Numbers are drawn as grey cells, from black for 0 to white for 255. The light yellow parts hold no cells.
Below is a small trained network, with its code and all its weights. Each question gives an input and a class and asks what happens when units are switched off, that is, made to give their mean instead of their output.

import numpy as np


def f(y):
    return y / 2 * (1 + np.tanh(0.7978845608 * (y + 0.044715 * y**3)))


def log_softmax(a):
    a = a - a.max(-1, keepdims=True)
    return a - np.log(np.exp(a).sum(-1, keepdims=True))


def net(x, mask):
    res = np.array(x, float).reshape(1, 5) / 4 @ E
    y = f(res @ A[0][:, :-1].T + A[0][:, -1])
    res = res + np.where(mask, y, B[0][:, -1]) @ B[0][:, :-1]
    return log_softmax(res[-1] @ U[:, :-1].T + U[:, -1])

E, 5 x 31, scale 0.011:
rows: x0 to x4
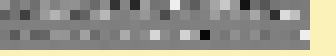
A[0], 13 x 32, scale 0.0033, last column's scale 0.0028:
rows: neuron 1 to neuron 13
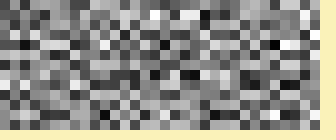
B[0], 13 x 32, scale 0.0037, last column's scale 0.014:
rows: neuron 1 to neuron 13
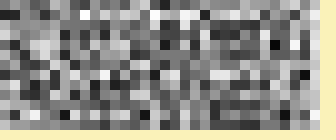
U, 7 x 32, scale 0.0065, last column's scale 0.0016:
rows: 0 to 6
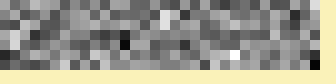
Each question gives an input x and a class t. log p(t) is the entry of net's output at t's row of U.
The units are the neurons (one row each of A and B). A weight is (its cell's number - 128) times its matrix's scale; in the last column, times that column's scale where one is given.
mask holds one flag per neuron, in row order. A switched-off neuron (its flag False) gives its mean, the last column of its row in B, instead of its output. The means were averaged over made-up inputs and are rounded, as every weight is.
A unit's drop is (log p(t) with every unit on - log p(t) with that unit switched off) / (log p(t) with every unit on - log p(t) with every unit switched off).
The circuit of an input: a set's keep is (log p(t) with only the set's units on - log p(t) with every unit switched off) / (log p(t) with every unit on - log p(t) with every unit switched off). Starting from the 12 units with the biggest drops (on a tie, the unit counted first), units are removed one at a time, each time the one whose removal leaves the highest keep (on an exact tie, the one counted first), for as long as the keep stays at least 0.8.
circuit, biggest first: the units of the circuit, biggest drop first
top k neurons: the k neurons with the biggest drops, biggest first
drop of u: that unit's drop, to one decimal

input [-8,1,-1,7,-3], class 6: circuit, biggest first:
neuron 10
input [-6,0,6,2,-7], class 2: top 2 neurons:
neuron 12; neuron 2
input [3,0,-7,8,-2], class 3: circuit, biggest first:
neuron 12; neuron 11
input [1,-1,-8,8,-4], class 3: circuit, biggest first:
neuron 11; neuron 5
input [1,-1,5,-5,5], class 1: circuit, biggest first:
neuron 5; neuron 8
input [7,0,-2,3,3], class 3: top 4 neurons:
neuron 9; neuron 12; neuron 6; neuron 4
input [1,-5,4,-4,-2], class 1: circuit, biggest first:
neuron 9; neuron 8
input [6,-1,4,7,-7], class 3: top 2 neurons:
neuron 9; neuron 12
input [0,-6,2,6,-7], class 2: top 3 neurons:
neuron 2; neuron 12; neuron 4
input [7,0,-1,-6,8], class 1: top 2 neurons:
neuron 9; neuron 12
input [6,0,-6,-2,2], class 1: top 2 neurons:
neuron 9; neuron 12
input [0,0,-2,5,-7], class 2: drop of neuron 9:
0.3
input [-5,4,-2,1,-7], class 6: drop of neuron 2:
0.2
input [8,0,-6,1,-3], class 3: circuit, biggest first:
neuron 9
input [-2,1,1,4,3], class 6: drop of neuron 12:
0.3
